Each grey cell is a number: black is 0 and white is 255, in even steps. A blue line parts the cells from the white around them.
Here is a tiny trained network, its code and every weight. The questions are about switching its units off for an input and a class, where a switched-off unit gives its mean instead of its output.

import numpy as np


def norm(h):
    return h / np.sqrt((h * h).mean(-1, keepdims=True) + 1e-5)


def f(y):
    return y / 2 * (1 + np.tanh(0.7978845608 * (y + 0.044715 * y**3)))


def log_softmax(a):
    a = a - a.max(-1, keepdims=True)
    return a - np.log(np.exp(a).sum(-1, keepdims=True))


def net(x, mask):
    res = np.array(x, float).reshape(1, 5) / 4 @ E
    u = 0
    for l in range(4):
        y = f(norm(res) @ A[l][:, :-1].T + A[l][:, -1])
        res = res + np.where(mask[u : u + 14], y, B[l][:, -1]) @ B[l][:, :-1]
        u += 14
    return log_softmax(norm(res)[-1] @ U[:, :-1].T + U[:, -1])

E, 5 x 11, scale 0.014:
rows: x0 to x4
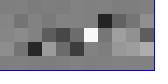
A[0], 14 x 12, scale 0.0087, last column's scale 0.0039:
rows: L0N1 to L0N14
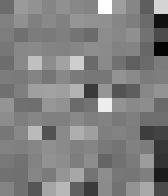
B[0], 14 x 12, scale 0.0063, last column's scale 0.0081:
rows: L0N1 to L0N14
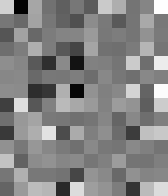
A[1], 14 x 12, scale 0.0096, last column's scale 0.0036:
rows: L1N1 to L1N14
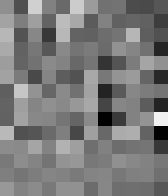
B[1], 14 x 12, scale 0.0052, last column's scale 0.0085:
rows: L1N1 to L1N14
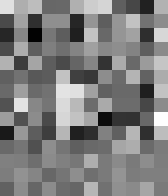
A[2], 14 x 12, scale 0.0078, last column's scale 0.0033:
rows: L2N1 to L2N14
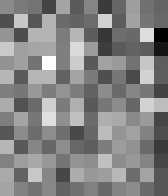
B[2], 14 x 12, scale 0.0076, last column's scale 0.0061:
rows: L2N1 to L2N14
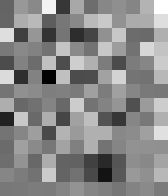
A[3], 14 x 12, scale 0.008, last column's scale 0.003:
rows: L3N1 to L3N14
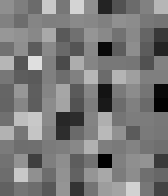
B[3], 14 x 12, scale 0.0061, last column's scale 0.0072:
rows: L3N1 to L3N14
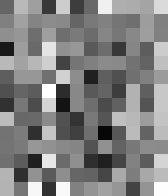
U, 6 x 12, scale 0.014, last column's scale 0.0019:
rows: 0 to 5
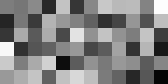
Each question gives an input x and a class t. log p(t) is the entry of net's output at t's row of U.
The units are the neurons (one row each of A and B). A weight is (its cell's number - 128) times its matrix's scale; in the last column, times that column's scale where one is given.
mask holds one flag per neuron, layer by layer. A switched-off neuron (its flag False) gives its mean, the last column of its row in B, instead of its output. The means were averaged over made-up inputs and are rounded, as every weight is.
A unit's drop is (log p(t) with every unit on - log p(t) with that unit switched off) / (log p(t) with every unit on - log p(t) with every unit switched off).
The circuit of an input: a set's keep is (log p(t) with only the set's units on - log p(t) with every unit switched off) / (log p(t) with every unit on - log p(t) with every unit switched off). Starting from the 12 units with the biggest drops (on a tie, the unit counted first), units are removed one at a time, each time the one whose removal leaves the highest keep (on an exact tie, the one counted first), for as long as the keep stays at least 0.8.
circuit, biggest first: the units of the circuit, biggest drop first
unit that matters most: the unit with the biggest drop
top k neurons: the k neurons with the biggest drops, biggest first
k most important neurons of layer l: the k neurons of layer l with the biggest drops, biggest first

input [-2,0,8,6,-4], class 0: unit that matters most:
L1N9
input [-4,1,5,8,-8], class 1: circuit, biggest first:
L0N1, L3N12
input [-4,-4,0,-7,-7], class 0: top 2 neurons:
L0N5, L0N14
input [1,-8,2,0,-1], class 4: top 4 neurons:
L0N7, L0N5, L0N1, L1N3
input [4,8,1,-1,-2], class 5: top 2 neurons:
L0N7, L0N5
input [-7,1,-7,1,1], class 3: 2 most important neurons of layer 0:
L0N14, L0N1
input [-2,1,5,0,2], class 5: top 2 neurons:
L0N1, L0N7
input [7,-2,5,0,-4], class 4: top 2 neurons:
L0N7, L0N5
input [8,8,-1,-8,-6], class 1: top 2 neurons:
L0N5, L0N14
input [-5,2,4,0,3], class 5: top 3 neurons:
L0N1, L0N7, L0N5
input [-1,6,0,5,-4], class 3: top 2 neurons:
L0N7, L0N5
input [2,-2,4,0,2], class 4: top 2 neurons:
L0N7, L0N5
